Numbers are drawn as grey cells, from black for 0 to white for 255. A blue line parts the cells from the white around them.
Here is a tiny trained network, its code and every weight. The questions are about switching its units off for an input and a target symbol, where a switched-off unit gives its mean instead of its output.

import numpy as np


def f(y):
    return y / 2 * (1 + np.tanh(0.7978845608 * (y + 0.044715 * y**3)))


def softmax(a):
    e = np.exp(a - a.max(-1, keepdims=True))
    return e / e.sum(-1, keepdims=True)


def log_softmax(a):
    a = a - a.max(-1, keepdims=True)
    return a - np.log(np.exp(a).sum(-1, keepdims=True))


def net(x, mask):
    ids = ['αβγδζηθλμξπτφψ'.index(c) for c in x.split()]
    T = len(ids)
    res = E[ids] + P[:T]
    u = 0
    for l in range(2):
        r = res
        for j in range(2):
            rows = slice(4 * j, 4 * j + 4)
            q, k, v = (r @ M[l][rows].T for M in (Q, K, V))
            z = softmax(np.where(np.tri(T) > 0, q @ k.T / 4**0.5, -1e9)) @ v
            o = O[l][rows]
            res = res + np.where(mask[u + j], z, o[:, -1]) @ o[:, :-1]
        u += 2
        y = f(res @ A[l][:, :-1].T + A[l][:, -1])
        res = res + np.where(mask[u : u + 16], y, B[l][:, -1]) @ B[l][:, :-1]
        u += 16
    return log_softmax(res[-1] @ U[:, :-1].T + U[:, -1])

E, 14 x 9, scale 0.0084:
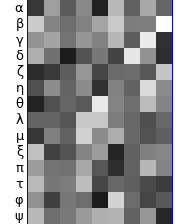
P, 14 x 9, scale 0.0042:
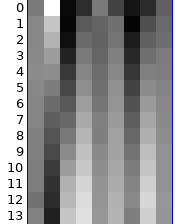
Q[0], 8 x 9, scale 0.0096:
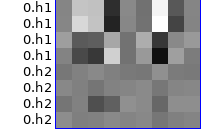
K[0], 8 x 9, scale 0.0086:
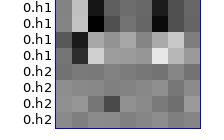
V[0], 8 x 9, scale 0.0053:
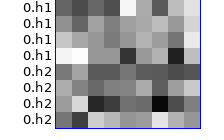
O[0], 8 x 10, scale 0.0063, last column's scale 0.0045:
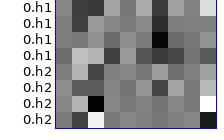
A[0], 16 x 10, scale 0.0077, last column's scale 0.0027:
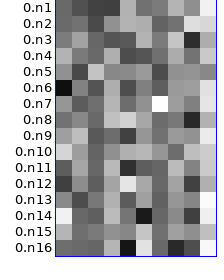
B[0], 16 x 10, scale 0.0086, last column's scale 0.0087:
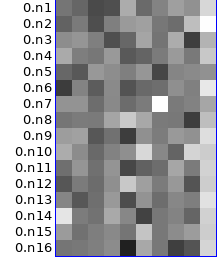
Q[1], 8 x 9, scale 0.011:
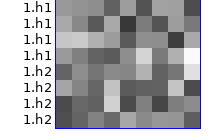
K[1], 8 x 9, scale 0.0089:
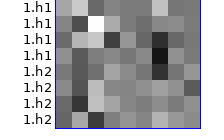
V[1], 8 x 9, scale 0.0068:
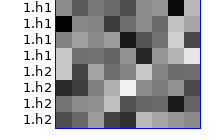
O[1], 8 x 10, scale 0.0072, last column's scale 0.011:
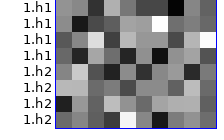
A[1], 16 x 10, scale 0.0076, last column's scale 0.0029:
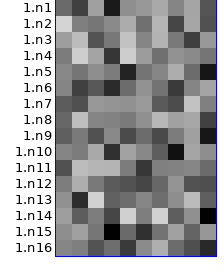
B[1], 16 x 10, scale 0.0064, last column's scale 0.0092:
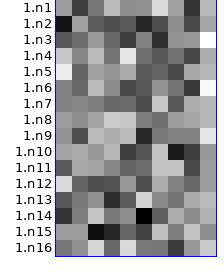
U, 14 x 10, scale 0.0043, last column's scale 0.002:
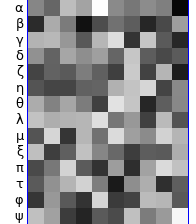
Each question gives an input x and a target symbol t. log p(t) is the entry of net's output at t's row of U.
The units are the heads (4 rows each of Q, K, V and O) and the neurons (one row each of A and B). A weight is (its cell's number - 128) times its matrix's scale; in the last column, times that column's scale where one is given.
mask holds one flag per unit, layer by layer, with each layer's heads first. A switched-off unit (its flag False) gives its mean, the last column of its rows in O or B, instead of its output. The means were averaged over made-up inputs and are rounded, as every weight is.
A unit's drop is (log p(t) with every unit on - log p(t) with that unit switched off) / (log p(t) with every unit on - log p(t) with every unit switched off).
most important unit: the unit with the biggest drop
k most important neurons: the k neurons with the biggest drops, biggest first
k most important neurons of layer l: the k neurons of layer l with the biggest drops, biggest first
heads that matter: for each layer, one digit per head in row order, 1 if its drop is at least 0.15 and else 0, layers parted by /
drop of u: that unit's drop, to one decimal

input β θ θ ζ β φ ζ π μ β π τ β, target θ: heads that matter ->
10 / 10
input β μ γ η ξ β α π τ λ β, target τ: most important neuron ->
[1.n14]
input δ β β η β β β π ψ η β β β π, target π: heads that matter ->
01 / 10
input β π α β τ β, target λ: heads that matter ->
00 / 10
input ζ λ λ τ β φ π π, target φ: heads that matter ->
00 / 11
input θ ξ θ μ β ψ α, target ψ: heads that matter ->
00 / 01
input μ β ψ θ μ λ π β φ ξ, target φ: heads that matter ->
00 / 01
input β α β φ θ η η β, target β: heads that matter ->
10 / 11
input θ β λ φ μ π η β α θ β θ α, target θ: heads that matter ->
00 / 11
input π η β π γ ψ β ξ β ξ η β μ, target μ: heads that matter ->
00 / 11
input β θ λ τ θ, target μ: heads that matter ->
10 / 11
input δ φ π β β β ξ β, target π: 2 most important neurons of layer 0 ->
[0.n14 0.n10]
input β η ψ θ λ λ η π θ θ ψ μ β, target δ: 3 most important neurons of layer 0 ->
[0.n7 0.n10 0.n11]
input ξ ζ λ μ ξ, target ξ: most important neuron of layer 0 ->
[0.n14]
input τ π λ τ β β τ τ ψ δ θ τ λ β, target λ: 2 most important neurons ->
[0.n7 0.n14]
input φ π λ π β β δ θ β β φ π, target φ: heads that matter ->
00 / 01
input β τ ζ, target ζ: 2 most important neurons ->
[1.n7 0.n3]
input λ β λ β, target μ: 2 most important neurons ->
[0.n10 0.n9]
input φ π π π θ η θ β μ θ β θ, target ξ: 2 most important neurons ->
[0.n10 0.n15]
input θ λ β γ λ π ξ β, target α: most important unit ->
0.h1
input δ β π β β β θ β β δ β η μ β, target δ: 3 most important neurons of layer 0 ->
[0.n10 0.n11 0.n6]
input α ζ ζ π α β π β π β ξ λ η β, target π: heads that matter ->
10 / 10
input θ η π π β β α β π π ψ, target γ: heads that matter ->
00 / 10
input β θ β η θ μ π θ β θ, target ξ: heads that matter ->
10 / 11
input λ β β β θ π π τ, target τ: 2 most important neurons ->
[0.n14 1.n11]
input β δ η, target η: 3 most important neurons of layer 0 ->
[0.n1 0.n3 0.n7]
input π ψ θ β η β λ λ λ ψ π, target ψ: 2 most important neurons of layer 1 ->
[1.n15 1.n12]
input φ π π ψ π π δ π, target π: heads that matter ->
01 / 11
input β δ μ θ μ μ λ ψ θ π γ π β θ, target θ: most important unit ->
1.h2
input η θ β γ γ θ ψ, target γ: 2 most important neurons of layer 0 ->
[0.n3 0.n8]
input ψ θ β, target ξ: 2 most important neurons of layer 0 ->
[0.n7 0.n10]
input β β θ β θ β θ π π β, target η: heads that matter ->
10 / 10
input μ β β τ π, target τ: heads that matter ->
00 / 01
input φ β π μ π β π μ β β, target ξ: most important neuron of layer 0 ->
[0.n5]
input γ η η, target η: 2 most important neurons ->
[1.n1 0.n3]
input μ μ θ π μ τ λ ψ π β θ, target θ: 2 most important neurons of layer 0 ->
[0.n14 0.n4]
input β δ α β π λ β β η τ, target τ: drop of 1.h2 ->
0.5
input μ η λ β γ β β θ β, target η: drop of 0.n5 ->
0.0
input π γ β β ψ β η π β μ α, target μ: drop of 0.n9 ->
0.1
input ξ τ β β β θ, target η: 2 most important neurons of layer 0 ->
[0.n1 0.n6]
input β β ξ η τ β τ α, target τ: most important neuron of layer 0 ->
[0.n14]
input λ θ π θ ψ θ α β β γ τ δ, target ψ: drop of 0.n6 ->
0.2
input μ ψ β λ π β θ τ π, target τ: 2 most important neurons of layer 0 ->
[0.n14 0.n1]
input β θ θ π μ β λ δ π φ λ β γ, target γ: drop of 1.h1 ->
0.2
